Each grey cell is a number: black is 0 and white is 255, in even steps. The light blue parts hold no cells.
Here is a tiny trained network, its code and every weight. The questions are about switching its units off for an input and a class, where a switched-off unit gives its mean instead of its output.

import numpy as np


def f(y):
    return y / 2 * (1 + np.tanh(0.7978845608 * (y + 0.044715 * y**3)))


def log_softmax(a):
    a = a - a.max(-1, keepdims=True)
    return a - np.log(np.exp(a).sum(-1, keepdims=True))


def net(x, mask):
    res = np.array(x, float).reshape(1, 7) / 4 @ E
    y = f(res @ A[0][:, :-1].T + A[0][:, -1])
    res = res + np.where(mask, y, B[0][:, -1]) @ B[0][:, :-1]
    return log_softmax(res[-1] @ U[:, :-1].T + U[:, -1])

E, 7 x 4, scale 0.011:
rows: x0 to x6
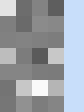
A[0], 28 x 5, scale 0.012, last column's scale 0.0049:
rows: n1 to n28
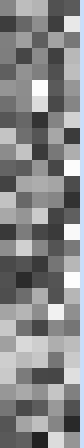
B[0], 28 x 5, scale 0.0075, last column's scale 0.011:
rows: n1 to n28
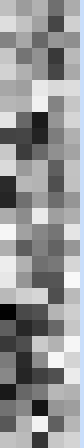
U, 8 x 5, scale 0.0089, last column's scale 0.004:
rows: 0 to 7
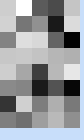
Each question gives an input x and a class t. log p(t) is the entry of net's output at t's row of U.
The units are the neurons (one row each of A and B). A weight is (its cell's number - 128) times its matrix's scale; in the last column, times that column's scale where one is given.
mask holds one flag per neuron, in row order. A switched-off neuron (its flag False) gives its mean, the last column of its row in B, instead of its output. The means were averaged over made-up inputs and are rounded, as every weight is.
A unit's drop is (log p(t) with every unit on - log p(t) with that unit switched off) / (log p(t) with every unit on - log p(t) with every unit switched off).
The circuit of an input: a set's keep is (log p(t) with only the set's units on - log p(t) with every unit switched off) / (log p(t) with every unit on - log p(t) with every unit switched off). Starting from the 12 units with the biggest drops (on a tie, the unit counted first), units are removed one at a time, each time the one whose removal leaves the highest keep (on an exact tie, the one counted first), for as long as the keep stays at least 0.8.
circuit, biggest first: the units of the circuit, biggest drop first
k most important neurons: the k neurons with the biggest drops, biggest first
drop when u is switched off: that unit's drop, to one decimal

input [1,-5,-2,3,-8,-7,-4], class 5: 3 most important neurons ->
n24; n21; n6
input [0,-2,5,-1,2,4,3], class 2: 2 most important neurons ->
n8; n28
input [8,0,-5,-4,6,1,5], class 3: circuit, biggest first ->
n6; n14
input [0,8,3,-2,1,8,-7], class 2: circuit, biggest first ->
n12; n27
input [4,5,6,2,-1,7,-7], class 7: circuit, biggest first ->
n20; n23; n22
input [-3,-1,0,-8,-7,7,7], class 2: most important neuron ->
n12
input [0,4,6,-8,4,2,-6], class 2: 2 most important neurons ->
n8; n28
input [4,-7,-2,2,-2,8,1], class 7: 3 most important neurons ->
n20; n23; n22
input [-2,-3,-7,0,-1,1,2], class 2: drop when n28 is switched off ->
0.2
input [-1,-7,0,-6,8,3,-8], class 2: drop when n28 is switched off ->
0.2
